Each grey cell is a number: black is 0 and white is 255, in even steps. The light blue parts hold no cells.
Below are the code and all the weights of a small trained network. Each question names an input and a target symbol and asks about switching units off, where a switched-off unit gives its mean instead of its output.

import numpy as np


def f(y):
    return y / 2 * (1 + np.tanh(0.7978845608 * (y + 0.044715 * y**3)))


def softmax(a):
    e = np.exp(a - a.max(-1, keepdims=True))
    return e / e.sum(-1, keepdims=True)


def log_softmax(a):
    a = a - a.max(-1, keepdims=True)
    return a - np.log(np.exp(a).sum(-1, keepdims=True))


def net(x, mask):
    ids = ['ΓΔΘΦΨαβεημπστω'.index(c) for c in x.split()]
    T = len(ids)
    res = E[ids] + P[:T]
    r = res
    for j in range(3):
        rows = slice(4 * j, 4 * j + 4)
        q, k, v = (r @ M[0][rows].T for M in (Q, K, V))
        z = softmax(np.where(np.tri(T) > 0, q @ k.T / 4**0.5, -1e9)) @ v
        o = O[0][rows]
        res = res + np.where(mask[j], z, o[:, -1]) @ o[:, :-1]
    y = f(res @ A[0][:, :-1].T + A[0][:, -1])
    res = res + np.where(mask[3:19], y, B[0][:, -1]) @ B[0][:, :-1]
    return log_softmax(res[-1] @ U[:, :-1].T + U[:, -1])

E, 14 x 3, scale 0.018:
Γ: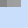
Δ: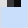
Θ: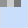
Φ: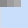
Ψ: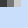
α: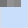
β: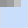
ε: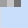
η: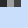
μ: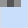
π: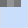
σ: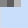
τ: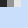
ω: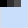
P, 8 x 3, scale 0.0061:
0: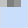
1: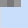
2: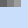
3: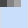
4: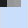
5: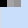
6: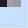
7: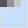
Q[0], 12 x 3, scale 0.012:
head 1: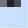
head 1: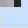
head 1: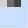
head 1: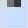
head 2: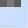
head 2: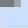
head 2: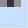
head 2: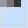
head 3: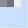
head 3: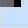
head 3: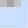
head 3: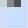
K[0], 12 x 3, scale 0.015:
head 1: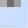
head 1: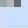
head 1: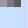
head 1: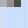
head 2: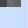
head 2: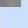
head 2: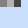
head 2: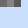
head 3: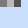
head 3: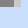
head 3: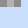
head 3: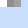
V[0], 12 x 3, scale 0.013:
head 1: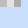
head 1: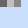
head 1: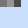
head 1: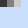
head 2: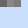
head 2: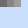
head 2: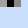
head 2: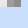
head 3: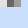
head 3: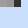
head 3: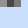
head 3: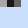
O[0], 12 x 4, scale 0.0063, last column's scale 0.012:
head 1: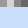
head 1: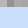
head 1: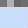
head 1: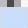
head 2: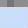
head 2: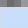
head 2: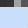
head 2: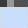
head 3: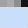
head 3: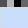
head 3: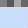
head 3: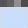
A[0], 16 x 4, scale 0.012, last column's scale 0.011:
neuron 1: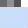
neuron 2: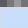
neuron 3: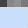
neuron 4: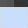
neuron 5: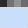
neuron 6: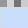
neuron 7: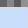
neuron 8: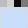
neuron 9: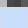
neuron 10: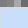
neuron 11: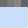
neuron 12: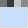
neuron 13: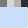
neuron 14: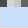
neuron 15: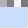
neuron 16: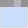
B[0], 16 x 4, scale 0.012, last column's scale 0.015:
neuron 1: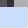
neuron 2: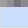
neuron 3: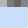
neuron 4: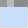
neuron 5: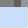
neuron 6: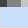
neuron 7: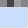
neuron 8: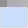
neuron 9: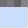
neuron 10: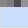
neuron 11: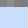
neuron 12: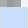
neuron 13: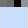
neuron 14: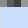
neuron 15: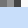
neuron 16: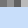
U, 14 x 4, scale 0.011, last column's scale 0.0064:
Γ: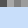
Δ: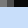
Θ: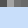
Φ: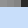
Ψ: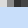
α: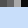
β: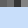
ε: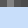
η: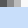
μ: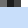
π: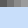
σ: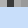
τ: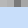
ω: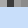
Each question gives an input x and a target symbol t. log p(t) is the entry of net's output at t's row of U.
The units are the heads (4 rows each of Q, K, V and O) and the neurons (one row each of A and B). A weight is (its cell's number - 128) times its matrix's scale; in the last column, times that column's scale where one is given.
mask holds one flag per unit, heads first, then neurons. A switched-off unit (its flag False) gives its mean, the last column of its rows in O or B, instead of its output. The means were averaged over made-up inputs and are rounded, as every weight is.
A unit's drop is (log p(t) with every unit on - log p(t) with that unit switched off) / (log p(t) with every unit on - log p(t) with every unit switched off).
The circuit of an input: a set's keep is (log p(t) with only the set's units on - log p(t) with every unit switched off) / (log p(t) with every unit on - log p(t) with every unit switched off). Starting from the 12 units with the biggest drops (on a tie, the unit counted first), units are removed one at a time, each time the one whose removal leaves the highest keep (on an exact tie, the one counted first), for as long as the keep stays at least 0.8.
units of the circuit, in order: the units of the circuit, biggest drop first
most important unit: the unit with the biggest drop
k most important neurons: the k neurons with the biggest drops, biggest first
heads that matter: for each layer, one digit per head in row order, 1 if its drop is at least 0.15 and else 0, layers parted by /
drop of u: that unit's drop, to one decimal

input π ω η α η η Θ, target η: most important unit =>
head 3
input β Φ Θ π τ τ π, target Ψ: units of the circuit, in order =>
(head 1; neuron 15; head 3; neuron 1)
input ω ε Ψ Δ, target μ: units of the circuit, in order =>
(head 1; neuron 1)
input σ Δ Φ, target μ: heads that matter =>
111
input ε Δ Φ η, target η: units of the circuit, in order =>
(neuron 15; neuron 13)
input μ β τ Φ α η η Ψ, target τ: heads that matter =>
100
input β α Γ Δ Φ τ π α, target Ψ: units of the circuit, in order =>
(head 1; neuron 15; neuron 1)
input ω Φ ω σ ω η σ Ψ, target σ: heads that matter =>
101
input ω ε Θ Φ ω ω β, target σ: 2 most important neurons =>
(neuron 12; neuron 6)
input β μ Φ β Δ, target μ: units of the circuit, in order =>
(neuron 1; head 1)
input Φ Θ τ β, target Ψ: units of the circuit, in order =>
(head 1; neuron 15)
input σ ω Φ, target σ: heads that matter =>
100
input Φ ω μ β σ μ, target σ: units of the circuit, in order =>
(neuron 12; neuron 6; head 3)
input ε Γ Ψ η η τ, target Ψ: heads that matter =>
100
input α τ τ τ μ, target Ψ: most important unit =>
neuron 15
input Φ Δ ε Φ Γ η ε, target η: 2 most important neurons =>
(neuron 8; neuron 15)
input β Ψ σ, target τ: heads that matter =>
001
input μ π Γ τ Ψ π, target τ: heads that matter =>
101
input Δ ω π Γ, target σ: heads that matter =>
100
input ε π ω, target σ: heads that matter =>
000
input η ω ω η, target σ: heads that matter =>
010
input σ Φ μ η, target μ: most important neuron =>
(neuron 12)
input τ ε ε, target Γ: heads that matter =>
100
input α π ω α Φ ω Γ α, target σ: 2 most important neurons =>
(neuron 12; neuron 6)
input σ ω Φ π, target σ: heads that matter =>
100
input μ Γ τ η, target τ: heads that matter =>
101
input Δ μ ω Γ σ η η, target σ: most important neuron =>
(neuron 15)
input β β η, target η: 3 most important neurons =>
(neuron 15; neuron 8; neuron 1)
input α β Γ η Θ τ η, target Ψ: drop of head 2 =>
0.3
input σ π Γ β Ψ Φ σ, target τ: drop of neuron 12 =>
0.3
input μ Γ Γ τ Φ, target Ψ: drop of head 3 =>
0.2
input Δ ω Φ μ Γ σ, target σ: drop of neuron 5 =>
-0.1
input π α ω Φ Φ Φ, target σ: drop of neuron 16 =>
0.1
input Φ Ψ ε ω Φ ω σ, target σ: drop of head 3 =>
0.2
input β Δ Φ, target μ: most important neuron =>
(neuron 14)
